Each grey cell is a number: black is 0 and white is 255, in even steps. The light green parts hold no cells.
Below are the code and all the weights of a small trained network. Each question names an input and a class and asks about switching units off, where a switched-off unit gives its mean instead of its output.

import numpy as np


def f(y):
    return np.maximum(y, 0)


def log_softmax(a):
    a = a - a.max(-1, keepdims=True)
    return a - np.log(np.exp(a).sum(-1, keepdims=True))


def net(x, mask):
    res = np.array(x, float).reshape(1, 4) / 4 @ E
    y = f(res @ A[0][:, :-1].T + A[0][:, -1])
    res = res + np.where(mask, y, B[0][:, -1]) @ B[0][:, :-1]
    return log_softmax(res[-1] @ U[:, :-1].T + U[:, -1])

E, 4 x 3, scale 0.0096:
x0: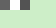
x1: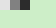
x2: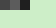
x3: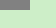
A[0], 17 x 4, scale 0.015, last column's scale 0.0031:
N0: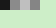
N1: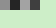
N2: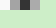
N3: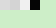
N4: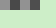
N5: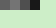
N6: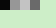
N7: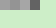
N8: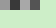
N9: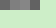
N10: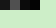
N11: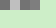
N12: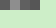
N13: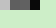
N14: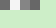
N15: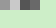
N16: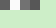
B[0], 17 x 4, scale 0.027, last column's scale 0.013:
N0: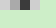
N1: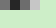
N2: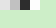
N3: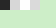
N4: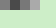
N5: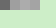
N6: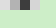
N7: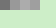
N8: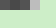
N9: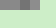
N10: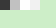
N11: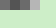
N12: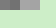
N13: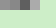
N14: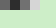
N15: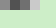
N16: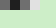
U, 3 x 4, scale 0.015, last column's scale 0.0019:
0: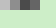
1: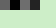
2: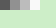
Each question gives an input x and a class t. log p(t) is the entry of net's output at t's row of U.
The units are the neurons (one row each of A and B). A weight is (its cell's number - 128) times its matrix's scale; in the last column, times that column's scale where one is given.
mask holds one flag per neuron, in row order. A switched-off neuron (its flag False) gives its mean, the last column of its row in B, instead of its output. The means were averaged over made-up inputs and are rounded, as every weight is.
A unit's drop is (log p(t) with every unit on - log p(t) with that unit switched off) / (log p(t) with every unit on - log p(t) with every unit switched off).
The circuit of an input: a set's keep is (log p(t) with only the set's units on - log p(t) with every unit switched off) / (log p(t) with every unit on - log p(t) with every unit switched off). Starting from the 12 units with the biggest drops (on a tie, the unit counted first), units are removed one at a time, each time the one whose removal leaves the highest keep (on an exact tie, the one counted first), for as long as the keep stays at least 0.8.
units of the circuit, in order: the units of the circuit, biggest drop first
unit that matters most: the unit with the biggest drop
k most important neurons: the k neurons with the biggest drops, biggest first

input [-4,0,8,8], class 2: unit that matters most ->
N10
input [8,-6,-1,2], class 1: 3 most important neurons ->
N16; N14; N2
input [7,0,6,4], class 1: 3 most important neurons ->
N16; N3; N14
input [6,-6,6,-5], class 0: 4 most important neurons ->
N6; N0; N3; N1
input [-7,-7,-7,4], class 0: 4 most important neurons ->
N6; N0; N10; N16
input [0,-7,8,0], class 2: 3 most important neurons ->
N10; N2; N5
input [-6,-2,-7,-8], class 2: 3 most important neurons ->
N3; N16; N14
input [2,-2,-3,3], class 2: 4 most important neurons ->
N2; N3; N1; N8
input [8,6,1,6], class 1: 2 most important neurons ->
N16; N14
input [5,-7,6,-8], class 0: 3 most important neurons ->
N6; N0; N3
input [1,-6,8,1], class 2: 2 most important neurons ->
N10; N2
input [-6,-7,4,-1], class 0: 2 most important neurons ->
N6; N0
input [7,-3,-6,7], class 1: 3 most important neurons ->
N16; N14; N10
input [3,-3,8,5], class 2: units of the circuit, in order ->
N10
